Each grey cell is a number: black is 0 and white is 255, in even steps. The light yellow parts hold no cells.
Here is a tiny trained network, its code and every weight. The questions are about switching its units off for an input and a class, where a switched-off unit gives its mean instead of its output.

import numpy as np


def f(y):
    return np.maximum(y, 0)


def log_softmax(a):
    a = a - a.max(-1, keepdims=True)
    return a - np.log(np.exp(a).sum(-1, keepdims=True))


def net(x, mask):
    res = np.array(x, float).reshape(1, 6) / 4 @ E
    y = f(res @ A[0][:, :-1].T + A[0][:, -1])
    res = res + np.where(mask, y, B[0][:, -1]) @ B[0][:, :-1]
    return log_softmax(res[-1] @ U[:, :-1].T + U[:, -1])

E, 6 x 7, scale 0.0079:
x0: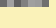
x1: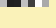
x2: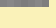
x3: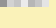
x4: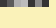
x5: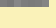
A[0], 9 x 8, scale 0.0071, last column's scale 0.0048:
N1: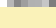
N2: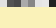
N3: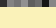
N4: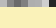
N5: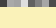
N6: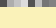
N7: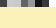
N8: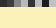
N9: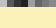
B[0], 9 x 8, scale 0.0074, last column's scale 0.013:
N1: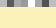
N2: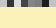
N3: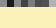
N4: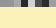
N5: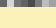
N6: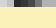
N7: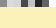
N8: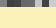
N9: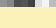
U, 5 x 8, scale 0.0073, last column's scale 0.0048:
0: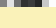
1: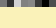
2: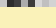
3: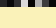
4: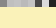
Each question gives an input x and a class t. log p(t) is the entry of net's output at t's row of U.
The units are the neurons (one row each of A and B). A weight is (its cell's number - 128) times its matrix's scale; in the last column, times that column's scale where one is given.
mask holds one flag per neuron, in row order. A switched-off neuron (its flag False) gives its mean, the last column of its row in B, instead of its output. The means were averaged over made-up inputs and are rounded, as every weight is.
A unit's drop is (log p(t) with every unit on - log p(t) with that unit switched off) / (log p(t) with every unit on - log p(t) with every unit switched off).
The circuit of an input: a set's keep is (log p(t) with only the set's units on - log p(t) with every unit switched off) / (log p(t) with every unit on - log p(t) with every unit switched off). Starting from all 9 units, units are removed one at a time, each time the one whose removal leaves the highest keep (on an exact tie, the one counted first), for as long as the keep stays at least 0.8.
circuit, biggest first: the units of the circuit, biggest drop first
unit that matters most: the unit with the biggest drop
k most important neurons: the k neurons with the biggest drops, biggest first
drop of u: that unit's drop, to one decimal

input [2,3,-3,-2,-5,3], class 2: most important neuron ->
(N7)
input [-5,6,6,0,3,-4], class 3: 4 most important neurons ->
(N7, N9, N8, N1)
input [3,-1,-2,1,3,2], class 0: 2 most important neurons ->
(N2, N1)
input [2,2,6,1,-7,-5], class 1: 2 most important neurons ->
(N4, N2)
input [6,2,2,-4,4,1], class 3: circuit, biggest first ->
(N7, N8)
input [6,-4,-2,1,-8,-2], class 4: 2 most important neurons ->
(N1, N6)
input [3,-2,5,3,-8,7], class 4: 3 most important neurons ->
(N1, N8, N3)
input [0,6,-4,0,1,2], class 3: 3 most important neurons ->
(N7, N9, N8)
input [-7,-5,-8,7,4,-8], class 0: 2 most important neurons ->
(N6, N5)
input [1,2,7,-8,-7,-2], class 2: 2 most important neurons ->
(N7, N9)
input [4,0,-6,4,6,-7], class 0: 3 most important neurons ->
(N6, N5, N1)
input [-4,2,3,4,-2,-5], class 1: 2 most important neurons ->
(N2, N9)
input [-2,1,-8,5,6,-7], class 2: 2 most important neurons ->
(N7, N8)
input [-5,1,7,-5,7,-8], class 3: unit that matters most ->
N8
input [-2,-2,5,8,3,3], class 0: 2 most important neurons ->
(N6, N5)
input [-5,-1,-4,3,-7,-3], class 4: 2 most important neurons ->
(N8, N3)
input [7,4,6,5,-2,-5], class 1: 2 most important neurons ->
(N2, N4)
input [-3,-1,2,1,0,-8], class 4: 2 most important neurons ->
(N8, N2)
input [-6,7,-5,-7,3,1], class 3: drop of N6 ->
0.1
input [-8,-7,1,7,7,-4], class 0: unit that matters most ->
N6
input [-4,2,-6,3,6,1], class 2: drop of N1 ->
-0.1
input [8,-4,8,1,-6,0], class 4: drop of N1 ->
0.2
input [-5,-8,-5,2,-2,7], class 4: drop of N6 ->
0.4
